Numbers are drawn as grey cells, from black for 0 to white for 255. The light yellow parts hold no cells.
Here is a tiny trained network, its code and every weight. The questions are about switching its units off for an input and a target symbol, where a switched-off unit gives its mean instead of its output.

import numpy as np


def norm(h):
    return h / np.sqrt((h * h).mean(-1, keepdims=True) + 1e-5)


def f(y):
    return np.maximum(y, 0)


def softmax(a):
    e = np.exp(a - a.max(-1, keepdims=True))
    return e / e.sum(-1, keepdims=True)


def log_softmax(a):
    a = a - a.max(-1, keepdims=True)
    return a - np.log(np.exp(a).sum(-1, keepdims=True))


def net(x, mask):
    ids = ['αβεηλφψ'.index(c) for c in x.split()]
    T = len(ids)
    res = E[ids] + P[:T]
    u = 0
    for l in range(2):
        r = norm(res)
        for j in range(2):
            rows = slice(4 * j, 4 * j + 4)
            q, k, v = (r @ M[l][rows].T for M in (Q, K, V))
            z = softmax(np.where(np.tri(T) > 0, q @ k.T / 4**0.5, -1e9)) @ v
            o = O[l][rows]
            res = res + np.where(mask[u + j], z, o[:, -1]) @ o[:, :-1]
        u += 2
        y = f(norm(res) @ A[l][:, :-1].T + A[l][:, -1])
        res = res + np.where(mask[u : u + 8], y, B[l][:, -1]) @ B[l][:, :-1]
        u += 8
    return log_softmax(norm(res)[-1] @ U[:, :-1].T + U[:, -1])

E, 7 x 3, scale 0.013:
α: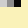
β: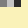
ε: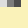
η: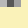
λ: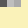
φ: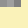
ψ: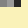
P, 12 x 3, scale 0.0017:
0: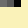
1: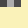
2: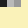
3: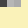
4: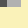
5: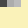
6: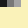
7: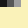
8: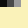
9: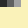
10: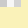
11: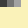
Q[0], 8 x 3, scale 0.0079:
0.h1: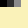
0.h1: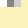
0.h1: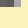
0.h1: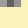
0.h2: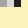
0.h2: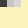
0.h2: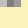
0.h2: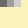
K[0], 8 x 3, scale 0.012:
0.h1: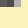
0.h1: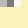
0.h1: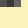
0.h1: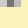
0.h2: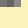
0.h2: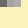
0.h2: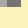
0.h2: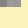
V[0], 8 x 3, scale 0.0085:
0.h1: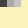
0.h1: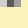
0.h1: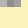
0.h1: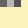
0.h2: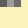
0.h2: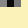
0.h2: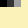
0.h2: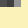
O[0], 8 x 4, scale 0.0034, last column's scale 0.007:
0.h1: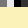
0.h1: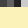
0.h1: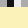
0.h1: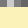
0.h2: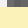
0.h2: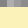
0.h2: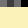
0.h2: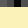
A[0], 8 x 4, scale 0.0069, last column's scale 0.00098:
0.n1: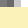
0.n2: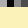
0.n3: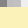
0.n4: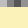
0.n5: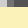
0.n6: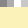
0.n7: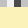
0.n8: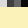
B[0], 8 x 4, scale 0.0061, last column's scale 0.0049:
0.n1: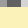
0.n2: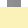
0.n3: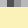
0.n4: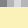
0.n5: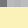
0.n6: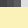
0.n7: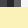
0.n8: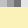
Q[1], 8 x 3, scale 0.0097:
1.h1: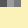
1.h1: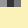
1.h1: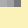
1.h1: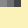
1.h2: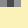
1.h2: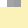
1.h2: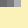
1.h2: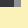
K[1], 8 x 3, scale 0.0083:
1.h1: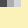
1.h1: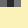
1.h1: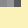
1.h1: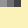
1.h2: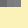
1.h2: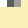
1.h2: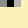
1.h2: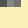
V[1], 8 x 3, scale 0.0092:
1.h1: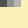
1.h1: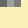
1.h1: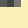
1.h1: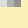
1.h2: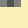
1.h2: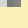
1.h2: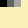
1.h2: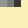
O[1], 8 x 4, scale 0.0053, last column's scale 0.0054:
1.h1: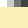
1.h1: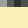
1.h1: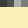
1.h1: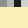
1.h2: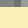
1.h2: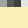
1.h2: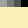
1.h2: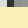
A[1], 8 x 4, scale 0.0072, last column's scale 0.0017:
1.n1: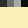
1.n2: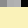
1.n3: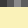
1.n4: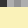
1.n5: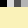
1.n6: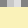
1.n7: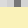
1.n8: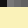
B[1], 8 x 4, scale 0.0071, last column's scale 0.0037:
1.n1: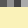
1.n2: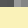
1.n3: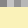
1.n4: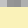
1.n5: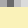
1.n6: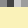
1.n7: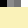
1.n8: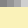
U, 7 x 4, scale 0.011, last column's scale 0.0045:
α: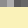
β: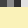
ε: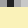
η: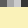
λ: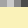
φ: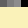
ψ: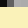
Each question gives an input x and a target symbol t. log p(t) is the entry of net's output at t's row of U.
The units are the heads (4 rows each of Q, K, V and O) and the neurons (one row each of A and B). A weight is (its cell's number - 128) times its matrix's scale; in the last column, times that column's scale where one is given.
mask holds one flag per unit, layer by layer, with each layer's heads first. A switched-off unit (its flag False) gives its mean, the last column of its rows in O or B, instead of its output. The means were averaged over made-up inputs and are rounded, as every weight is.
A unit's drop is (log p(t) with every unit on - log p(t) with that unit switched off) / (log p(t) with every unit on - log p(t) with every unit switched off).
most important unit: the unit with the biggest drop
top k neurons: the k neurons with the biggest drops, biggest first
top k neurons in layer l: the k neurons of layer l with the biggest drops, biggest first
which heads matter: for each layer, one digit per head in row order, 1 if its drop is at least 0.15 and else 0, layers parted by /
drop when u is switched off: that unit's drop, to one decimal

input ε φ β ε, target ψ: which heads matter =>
11 / 01
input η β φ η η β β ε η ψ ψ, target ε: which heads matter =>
10 / 00
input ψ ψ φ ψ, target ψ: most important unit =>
0.n2
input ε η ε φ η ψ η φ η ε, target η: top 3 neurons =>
[0.n4; 0.n5; 1.n7]
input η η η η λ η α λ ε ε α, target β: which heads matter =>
00 / 00
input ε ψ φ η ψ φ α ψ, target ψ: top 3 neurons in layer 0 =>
[0.n7; 0.n2; 0.n5]
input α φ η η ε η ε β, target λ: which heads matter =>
10 / 10
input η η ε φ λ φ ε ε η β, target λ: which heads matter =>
10 / 00
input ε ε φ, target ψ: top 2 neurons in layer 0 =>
[0.n2; 0.n3]
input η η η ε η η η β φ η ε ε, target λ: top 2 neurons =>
[0.n8; 0.n2]
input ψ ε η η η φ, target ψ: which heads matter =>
00 / 10
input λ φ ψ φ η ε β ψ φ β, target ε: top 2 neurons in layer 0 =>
[0.n7; 0.n2]
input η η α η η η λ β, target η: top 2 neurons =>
[1.n5; 0.n2]
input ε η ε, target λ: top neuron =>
[0.n4]
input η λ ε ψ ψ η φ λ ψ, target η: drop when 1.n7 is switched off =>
0.0
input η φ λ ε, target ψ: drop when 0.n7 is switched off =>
0.1
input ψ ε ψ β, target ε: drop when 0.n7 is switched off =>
1.0
